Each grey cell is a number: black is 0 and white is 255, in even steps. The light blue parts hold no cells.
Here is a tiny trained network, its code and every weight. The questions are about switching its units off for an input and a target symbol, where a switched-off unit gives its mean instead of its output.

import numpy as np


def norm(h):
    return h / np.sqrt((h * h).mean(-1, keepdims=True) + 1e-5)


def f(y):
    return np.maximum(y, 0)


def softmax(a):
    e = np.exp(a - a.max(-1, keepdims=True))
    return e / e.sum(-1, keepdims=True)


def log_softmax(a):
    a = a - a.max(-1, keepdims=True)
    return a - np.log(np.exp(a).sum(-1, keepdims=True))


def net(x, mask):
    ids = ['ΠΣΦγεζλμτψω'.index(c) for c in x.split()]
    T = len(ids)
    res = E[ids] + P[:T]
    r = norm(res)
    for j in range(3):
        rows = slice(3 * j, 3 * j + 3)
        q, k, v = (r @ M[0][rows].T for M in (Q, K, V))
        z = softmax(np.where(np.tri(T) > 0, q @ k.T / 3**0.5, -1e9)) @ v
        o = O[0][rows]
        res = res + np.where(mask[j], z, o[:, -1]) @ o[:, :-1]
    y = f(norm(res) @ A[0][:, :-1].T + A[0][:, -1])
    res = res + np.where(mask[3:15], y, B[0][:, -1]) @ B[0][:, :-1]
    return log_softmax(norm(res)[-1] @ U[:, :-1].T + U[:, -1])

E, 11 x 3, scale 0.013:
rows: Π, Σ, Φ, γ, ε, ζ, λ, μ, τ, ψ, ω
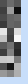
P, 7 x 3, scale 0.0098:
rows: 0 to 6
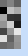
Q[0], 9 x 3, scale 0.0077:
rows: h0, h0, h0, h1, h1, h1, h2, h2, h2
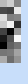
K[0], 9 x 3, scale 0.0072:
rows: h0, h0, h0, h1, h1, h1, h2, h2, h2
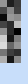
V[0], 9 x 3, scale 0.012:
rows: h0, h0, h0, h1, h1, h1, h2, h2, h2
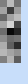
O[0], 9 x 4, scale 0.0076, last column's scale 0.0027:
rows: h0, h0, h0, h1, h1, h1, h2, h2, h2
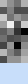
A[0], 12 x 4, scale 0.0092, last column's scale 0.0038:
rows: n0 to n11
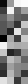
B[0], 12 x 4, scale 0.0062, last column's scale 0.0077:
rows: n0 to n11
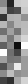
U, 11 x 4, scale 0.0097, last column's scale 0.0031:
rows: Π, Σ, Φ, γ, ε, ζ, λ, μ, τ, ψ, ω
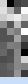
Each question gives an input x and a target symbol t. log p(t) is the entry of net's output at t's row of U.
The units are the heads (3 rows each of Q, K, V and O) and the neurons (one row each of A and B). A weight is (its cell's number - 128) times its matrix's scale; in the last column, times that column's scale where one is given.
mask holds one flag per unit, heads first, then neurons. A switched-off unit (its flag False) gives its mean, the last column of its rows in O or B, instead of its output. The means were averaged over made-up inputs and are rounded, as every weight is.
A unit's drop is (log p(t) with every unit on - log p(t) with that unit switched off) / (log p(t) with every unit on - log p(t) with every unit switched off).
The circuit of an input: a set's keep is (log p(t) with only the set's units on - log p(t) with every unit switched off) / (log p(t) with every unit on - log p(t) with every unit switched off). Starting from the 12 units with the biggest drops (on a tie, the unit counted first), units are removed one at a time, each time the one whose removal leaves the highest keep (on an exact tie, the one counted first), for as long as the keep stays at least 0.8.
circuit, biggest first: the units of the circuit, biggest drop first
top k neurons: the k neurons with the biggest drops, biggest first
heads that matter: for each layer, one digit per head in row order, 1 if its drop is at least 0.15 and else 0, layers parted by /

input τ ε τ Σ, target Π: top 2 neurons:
[n1 n11]
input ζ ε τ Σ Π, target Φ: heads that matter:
010
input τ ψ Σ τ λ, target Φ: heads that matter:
010
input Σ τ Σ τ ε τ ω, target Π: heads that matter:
010
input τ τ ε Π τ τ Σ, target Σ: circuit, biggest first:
[h1 n5]
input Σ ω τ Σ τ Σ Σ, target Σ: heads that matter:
110
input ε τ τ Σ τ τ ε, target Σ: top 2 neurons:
[n0 n6]
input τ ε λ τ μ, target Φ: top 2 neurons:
[n5 n10]
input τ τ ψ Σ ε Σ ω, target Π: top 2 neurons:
[n1 n8]
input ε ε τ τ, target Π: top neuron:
[n11]
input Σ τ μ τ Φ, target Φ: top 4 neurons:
[n5 n10 n11 n6]
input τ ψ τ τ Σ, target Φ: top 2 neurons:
[n5 n6]
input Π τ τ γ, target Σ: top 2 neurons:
[n1 n5]
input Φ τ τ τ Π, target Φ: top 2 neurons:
[n10 n5]
